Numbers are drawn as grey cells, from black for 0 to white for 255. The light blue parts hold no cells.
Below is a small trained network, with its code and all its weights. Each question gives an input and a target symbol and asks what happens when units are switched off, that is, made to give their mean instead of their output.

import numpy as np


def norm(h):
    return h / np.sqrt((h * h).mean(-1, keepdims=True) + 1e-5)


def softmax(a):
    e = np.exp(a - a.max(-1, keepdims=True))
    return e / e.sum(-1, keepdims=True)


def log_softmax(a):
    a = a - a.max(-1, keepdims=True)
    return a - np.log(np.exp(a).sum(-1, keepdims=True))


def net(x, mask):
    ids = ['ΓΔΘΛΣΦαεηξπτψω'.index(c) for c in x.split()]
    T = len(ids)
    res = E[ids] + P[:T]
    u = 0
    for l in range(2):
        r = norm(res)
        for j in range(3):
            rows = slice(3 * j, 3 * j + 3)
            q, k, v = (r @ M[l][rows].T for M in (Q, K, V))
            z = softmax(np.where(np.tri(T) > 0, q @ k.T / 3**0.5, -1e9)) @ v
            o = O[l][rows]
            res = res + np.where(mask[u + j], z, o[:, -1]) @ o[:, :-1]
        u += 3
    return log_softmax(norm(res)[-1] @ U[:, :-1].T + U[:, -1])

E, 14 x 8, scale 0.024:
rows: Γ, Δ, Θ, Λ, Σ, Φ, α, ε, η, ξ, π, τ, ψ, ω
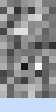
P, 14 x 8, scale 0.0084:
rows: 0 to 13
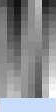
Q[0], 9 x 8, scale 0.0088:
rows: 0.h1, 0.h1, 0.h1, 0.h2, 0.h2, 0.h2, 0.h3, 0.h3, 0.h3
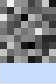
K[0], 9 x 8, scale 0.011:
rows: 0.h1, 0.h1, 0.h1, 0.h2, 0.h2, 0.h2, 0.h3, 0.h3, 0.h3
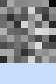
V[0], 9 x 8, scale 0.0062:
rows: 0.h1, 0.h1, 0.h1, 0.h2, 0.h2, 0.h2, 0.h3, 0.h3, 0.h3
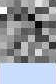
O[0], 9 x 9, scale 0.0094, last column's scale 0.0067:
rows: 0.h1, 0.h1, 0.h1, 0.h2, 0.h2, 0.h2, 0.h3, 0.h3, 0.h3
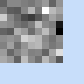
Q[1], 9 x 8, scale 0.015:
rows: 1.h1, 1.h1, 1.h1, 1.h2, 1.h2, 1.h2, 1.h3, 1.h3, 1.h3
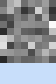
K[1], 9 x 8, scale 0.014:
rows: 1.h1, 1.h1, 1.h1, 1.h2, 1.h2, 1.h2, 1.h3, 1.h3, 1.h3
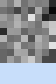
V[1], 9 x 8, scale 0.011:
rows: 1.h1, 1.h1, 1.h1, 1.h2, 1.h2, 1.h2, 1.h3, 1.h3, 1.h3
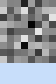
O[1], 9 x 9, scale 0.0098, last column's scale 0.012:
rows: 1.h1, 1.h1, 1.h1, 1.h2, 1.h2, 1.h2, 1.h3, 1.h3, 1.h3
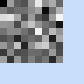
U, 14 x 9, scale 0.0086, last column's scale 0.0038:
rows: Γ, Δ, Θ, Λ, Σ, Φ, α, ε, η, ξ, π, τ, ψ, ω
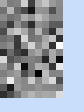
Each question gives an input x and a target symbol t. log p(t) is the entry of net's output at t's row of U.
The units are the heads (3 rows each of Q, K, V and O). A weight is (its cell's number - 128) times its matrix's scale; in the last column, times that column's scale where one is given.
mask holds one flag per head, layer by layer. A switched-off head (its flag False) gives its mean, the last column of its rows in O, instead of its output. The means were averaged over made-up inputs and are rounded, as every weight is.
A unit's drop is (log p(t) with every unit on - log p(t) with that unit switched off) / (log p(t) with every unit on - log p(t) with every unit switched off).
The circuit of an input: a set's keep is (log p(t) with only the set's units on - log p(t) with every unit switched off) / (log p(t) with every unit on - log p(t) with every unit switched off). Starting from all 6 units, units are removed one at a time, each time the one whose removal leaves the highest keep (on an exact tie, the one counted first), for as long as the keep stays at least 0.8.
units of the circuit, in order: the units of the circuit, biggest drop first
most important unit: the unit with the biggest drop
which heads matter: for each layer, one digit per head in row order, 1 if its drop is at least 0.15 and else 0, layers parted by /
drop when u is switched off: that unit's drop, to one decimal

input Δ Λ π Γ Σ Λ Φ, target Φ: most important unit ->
1.h1
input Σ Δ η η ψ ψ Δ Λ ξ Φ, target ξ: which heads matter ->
000 / 001
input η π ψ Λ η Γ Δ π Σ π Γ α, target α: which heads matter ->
010 / 010
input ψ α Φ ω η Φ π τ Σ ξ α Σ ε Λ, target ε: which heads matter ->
000 / 101
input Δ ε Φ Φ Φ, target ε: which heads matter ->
000 / 101
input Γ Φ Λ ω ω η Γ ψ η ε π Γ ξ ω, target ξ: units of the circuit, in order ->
[1.h3 0.h2]
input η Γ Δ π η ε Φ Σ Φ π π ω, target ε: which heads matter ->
100 / 101
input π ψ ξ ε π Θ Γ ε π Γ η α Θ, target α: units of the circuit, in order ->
[0.h2 1.h2]
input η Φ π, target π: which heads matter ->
000 / 110
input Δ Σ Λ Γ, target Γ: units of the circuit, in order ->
[1.h1 1.h2]
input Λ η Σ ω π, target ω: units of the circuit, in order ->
[0.h1 1.h1]
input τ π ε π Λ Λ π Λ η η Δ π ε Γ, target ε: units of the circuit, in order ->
[1.h1 1.h3]
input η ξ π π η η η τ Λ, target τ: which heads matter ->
000 / 100
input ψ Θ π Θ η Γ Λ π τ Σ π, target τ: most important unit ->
0.h1
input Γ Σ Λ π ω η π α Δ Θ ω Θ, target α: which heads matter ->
011 / 010
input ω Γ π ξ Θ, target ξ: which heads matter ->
000 / 001
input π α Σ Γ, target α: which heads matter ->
000 / 010
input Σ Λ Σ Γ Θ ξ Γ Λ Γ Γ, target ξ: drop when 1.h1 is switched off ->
0.0
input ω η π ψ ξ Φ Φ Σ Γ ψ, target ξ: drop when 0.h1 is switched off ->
0.0
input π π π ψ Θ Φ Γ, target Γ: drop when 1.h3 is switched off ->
0.1
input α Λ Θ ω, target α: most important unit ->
0.h3
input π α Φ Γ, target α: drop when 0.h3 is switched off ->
0.1
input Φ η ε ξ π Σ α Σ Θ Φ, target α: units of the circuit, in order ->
[1.h2 0.h2]
